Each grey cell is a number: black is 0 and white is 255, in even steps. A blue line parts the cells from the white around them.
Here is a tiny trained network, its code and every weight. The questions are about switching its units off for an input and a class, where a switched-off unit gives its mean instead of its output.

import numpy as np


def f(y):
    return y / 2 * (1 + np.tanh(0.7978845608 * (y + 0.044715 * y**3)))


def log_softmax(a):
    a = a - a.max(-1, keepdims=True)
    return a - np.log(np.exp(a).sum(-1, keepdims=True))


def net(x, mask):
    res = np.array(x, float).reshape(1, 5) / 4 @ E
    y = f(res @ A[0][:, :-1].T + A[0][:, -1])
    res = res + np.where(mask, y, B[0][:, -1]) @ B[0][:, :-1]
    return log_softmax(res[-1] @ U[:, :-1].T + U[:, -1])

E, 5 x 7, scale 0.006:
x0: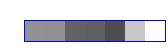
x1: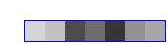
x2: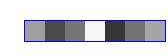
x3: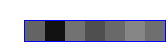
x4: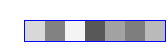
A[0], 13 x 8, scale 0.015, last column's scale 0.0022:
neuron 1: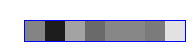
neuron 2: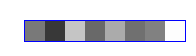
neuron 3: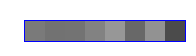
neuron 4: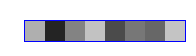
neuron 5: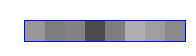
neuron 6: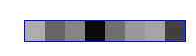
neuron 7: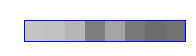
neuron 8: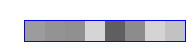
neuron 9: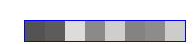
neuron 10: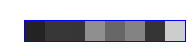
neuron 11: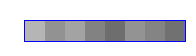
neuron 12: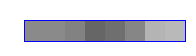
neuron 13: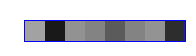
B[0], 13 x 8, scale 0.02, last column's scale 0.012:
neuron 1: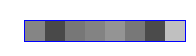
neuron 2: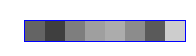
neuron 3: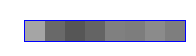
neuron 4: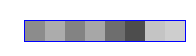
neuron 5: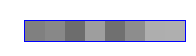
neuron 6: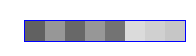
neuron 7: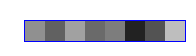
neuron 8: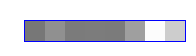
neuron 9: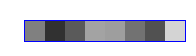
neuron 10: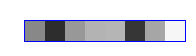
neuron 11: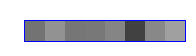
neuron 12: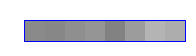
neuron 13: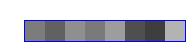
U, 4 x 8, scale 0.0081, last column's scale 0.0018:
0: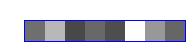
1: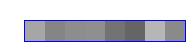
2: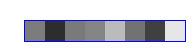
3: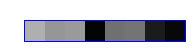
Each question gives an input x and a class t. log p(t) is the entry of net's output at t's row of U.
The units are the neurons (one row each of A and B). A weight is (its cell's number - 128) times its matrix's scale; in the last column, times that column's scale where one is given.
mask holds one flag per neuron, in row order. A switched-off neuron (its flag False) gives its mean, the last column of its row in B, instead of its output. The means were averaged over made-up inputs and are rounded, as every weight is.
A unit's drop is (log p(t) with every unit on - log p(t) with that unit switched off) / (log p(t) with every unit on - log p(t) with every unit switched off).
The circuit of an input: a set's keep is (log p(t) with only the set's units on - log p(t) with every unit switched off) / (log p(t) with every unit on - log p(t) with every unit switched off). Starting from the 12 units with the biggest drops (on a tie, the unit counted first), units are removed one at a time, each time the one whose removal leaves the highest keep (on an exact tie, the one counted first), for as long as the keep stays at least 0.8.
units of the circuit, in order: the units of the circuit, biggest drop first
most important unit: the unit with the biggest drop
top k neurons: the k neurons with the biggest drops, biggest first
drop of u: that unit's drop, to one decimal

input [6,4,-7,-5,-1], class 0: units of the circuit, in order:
[neuron 10; neuron 6]
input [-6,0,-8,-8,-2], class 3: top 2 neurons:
[neuron 10; neuron 2]
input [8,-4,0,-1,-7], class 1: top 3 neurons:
[neuron 9; neuron 2; neuron 1]
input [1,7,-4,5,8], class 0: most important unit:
neuron 6
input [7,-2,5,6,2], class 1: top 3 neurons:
[neuron 13; neuron 4; neuron 8]
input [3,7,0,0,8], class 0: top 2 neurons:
[neuron 6; neuron 10]
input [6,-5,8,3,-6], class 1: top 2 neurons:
[neuron 4; neuron 8]
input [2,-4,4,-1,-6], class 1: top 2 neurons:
[neuron 9; neuron 2]
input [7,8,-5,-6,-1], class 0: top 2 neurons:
[neuron 10; neuron 6]
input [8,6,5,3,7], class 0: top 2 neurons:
[neuron 6; neuron 10]
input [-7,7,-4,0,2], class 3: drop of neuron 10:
0.2
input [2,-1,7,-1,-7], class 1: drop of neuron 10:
0.0
